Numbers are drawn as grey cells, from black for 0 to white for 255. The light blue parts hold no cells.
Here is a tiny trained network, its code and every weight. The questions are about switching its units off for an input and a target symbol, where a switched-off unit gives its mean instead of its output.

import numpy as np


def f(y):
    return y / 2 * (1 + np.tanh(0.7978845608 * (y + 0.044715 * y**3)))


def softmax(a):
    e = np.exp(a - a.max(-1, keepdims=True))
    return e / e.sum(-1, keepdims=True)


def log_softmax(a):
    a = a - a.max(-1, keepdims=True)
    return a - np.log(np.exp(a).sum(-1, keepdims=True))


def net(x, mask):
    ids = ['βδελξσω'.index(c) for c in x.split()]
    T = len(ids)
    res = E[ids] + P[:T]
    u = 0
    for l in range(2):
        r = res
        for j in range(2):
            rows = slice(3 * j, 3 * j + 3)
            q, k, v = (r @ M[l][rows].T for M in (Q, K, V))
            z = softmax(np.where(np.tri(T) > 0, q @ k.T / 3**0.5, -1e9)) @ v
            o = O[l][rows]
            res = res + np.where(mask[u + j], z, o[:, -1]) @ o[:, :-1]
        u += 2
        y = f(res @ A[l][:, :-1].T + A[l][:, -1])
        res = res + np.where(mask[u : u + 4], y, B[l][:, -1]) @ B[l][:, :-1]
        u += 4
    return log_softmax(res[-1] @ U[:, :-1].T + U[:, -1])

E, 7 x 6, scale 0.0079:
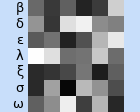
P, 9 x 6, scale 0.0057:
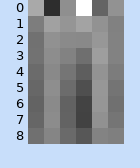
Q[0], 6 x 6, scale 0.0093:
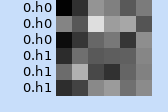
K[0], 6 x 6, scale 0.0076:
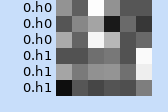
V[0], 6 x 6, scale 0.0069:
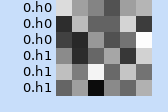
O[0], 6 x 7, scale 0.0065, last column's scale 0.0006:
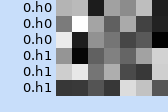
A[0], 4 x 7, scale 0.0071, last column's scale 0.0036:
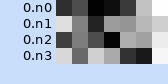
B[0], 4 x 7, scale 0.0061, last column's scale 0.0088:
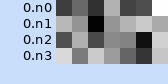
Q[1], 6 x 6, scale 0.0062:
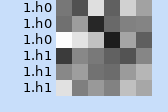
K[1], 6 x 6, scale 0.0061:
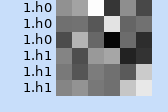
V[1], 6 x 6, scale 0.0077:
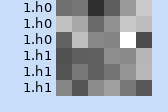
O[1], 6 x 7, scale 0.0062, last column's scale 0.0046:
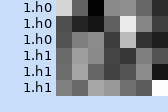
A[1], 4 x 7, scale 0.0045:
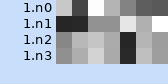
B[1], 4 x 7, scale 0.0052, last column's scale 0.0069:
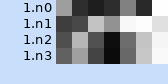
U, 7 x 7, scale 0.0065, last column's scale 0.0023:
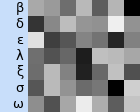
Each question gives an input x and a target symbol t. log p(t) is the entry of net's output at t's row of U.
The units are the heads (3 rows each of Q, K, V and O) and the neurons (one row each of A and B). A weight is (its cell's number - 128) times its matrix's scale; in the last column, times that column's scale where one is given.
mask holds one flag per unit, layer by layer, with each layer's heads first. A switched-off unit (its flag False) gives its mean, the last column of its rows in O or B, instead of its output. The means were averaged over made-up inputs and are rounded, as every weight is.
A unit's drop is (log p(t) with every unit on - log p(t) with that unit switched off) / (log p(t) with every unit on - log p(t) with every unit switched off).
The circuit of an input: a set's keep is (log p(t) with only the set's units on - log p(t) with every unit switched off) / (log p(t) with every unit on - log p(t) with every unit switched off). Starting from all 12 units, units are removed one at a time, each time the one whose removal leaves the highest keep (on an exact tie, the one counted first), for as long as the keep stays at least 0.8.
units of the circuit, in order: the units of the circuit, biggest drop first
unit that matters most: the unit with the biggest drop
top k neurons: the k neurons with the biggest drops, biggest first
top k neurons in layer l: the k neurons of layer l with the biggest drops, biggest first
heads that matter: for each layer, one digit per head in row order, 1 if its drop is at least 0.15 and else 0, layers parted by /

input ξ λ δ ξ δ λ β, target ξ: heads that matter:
11 / 11
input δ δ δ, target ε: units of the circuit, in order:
[1.n0 0.h1 0.n3]
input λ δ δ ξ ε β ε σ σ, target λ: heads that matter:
11 / 10
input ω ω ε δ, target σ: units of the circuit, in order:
[0.h1 1.h0 0.h0]
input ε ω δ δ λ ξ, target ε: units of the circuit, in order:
[1.h0 0.n0 0.h1]
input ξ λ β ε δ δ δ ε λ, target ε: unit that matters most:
1.h0
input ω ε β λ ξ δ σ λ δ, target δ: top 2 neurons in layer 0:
[0.n0 0.n2]
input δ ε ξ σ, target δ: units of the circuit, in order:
[1.h0 0.n3 0.h1]
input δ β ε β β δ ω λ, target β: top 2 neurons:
[0.n1 0.n0]
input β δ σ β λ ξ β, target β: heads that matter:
11 / 10
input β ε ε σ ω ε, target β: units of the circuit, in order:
[1.h0 0.h0 0.n0 0.h1]
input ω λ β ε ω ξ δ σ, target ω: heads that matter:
01 / 01
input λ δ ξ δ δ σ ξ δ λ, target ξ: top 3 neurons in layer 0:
[0.n0 0.n2 0.n1]
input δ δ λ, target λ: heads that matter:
10 / 10
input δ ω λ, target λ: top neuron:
[0.n3]
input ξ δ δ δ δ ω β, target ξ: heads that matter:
11 / 10
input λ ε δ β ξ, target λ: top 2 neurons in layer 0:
[0.n1 0.n3]
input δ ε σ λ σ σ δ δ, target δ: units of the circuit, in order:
[0.h1 0.n3 1.h0]
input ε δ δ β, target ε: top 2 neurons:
[0.n0 0.n1]
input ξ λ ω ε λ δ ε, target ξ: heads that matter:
11 / 11
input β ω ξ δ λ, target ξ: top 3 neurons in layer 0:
[0.n0 0.n1 0.n2]
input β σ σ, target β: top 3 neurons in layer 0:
[0.n1 0.n0 0.n2]
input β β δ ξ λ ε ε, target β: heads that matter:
10 / 10
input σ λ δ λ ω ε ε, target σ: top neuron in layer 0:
[0.n2]
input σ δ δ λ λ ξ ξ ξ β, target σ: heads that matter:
01 / 01
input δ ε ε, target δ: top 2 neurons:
[0.n3 1.n1]
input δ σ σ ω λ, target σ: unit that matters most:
0.h0
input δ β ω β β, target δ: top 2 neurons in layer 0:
[0.n3 0.n0]
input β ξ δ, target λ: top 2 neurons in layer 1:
[1.n0 1.n3]
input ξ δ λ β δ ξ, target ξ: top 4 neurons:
[0.n0 1.n2 1.n3 0.n3]
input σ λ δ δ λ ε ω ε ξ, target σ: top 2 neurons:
[0.n0 0.n2]
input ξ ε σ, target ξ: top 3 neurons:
[1.n2 1.n3 0.n0]
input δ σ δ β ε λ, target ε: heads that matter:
11 / 10
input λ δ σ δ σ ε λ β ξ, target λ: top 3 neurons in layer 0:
[0.n1 0.n3 0.n0]
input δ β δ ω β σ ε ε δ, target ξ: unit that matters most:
1.h0
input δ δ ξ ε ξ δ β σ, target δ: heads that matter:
01 / 10
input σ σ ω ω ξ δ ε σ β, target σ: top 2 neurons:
[0.n2 0.n0]
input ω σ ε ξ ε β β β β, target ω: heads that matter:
01 / 01
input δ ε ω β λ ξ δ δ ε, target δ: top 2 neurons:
[0.n3 1.n0]
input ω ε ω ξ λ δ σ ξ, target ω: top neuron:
[0.n3]
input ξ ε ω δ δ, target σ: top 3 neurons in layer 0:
[0.n1 0.n3 0.n0]
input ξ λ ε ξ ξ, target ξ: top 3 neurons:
[1.n2 1.n3 0.n0]
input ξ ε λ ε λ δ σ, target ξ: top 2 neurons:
[0.n0 1.n2]
